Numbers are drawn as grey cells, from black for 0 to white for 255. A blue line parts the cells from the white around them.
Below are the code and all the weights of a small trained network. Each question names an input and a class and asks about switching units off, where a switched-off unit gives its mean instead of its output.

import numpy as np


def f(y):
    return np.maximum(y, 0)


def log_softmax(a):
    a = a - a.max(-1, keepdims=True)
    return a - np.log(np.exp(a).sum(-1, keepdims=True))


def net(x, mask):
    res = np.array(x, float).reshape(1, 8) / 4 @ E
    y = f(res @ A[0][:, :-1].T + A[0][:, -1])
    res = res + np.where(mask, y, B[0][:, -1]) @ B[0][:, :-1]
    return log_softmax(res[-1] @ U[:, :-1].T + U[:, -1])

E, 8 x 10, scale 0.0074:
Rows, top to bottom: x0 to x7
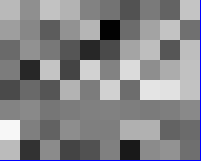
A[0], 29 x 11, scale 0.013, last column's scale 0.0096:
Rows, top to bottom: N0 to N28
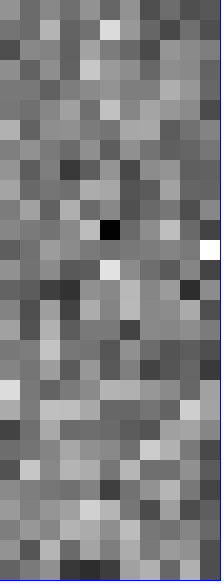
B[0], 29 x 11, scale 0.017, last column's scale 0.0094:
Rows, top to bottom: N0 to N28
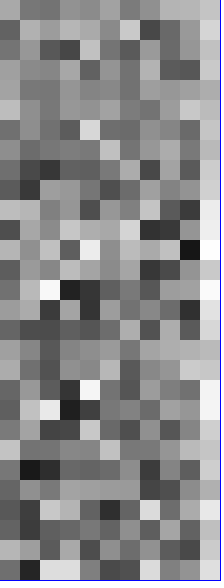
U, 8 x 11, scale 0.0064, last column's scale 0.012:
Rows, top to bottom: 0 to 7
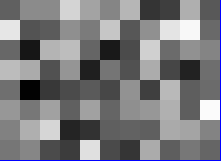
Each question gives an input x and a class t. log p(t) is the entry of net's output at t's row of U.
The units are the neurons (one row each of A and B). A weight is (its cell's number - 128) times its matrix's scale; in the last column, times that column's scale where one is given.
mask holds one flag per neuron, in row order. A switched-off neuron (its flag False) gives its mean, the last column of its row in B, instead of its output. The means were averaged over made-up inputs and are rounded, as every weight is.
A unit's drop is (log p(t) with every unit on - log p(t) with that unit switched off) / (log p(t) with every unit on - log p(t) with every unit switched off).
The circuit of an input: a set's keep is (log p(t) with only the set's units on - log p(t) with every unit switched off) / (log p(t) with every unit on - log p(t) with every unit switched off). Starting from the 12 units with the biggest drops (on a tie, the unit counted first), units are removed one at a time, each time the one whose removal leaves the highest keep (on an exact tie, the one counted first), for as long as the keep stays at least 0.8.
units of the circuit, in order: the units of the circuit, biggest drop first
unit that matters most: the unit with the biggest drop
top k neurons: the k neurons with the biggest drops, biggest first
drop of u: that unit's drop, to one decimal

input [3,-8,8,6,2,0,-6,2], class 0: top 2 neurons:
(N1; N13)
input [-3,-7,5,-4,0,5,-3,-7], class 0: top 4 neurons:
(N1; N13; N16; N8)
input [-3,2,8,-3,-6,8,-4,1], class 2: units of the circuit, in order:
(N28)
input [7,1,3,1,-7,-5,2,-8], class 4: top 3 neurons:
(N23; N26; N14)
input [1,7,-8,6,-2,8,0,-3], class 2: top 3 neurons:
(N25; N9; N1)
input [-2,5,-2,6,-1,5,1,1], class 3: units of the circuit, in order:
(N15; N27)
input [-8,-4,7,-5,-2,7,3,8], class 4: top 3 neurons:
(N8; N25; N20)
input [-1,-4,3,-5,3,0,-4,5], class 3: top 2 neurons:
(N10; N19)
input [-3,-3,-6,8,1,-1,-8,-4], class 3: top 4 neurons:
(N15; N27; N3; N19)
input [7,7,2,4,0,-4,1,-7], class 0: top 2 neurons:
(N11; N14)
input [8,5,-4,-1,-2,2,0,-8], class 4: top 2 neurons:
(N23; N26)
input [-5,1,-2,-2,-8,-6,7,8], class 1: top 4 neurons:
(N0; N18; N17; N23)
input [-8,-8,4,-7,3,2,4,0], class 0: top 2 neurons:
(N13; N20)
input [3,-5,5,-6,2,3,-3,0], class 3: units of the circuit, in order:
(N10)
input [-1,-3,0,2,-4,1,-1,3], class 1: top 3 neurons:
(N18; N11; N20)
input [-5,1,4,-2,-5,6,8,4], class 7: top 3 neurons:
(N19; N6; N20)
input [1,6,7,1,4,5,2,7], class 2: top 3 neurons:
(N28; N23; N1)
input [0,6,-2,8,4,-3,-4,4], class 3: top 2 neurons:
(N15; N27)
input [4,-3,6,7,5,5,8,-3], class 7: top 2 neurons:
(N19; N6)
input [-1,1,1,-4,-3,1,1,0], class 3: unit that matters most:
N10
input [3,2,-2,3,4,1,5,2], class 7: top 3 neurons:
(N19; N14; N6)
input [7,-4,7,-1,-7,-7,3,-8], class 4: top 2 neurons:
(N23; N26)
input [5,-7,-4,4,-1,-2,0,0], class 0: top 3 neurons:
(N1; N13; N14)
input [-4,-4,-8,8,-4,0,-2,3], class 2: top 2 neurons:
(N25; N9)
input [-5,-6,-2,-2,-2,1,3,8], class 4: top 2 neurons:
(N8; N11)
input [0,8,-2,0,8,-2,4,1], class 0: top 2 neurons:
(N11; N24)
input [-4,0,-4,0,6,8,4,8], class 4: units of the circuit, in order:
(N8)
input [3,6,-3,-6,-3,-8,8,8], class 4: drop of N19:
-0.1
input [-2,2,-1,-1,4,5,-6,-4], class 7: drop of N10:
0.0
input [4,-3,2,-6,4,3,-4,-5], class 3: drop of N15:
-0.1
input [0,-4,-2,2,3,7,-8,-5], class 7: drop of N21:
0.3
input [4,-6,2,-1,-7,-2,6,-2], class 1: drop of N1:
-0.1
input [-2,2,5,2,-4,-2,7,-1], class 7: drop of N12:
0.1
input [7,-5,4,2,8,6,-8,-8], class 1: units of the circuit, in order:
(N5)
